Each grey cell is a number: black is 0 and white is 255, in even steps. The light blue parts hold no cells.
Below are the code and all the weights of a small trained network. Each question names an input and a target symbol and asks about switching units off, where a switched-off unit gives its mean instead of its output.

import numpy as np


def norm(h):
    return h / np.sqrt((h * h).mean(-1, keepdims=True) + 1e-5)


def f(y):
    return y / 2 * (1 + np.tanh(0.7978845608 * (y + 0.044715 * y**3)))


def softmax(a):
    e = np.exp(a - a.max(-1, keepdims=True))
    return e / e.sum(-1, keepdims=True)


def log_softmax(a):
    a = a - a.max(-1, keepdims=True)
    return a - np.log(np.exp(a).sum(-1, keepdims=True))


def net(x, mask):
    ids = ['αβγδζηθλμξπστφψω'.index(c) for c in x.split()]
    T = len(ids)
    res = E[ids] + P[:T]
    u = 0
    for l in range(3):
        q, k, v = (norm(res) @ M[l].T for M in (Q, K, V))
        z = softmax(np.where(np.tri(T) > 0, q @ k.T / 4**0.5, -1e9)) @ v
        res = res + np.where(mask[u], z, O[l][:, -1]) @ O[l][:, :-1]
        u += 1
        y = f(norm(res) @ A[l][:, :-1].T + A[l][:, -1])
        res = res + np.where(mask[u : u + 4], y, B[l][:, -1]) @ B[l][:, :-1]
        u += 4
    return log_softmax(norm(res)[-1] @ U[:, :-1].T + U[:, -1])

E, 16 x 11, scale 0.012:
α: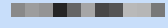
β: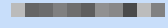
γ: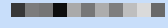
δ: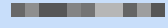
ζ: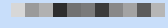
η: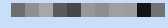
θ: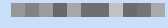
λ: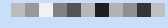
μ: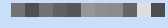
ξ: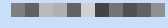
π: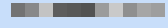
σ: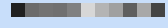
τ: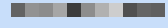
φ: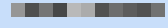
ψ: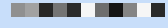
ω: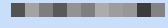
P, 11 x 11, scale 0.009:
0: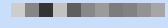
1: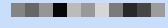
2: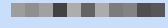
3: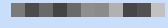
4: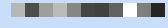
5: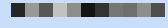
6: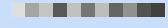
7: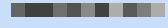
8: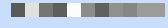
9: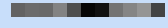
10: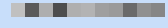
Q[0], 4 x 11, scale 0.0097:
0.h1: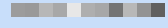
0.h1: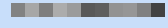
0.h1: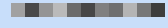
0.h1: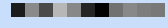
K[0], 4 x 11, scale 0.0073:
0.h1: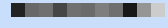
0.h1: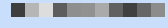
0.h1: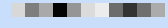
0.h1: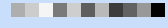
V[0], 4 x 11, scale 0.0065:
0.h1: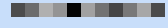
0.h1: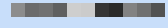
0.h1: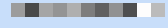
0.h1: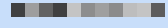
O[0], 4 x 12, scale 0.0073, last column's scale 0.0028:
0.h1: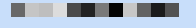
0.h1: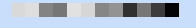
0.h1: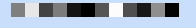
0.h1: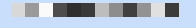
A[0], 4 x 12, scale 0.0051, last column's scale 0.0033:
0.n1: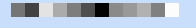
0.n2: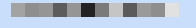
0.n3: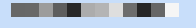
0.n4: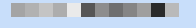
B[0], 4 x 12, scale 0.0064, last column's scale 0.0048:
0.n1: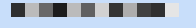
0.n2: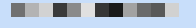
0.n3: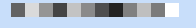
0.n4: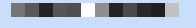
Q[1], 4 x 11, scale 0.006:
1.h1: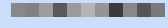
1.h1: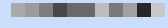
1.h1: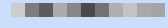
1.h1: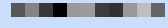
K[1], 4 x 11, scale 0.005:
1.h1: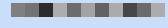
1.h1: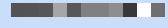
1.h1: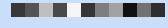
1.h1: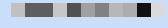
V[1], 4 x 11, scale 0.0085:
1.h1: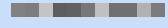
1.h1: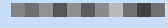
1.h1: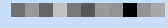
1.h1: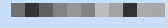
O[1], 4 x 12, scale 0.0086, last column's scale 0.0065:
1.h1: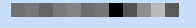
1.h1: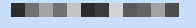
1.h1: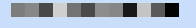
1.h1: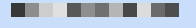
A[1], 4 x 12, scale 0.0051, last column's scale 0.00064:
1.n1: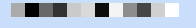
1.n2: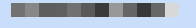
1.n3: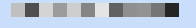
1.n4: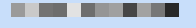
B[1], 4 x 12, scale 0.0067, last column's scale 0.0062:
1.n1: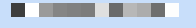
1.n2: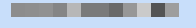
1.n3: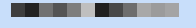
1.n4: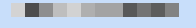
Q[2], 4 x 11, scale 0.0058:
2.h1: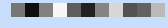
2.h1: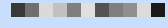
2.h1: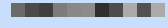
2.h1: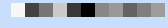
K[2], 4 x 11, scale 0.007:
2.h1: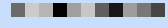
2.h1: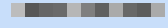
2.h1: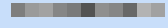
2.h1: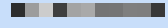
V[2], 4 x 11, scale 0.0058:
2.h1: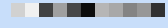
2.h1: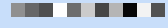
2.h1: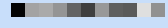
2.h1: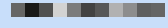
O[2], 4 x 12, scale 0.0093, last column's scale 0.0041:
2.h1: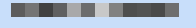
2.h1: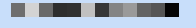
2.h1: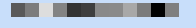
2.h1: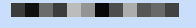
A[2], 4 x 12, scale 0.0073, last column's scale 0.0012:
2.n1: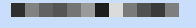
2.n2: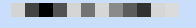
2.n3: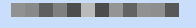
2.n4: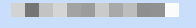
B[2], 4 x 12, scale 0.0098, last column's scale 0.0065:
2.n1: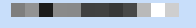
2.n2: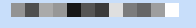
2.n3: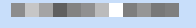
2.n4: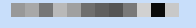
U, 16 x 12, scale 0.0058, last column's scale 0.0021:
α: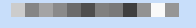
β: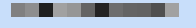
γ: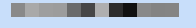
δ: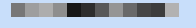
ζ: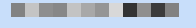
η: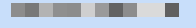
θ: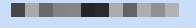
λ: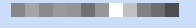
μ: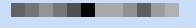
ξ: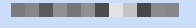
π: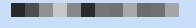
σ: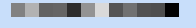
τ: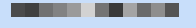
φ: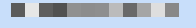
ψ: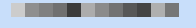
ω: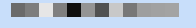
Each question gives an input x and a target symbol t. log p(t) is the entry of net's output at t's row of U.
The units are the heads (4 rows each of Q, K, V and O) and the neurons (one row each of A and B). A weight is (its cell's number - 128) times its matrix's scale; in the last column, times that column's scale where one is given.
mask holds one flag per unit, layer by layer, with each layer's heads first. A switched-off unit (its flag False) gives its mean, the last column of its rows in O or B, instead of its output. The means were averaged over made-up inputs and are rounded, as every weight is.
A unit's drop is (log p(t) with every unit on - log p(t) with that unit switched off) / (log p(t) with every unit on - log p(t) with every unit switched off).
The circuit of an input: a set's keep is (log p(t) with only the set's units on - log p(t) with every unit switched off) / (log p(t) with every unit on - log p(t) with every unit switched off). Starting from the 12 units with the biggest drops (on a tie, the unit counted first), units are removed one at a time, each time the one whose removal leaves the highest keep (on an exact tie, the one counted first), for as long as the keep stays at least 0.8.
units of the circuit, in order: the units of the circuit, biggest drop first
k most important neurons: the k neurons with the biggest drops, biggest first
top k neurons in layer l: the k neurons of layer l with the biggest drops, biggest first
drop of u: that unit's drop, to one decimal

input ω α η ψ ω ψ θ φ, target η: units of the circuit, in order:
[0.h1]
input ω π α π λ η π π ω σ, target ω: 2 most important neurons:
[0.n1; 0.n3]
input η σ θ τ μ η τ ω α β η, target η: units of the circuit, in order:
[0.h1; 2.h1]
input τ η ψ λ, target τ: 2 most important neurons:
[2.n2; 1.n1]
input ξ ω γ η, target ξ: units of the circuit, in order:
[0.h1; 1.h1]
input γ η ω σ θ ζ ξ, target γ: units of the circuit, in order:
[0.h1; 1.h1]
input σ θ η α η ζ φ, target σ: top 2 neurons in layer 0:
[0.n2; 0.n4]
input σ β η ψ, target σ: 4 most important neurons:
[0.n2; 0.n1; 2.n1; 2.n2]
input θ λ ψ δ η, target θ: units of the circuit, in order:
[0.h1; 1.h1; 2.n1]
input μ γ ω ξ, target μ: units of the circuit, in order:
[0.h1; 2.h1]
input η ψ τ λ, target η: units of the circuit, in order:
[2.h1; 0.h1]
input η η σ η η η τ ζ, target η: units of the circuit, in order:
[0.h1; 2.h1]
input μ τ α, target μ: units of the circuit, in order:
[0.h1; 2.h1; 2.n2; 1.h1]
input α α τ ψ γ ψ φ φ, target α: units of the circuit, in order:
[2.h1]
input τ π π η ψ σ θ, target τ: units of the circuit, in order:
[0.h1; 0.n4]
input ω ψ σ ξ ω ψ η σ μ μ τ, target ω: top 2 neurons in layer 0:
[0.n2; 0.n1]
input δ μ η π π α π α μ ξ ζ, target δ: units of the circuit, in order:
[2.h1; 1.h1; 0.h1]
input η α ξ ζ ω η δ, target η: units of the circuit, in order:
[2.h1; 0.h1]
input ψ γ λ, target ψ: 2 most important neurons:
[1.n1; 2.n2]
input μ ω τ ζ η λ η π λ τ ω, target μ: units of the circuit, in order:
[0.h1]
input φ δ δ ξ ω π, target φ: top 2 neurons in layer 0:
[0.n1; 0.n2]
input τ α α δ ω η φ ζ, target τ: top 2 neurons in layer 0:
[0.n2; 0.n3]
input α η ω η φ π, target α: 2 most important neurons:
[2.n2; 0.n1]
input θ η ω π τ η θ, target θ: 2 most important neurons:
[2.n1; 0.n1]
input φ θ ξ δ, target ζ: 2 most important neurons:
[1.n1; 1.n4]
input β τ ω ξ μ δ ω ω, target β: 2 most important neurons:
[2.n1; 1.n1]
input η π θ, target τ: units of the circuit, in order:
[0.h1]
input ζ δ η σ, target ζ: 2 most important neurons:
[1.n1; 2.n4]
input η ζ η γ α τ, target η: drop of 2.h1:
0.3
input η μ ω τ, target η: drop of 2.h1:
0.5
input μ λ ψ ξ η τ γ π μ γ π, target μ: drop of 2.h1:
0.3
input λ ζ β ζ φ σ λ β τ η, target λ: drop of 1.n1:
0.3
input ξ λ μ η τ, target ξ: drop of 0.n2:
0.0
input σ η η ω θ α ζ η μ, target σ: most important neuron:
[0.n3]
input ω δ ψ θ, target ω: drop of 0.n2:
0.2
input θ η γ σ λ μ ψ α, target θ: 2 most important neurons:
[2.n1; 0.n1]
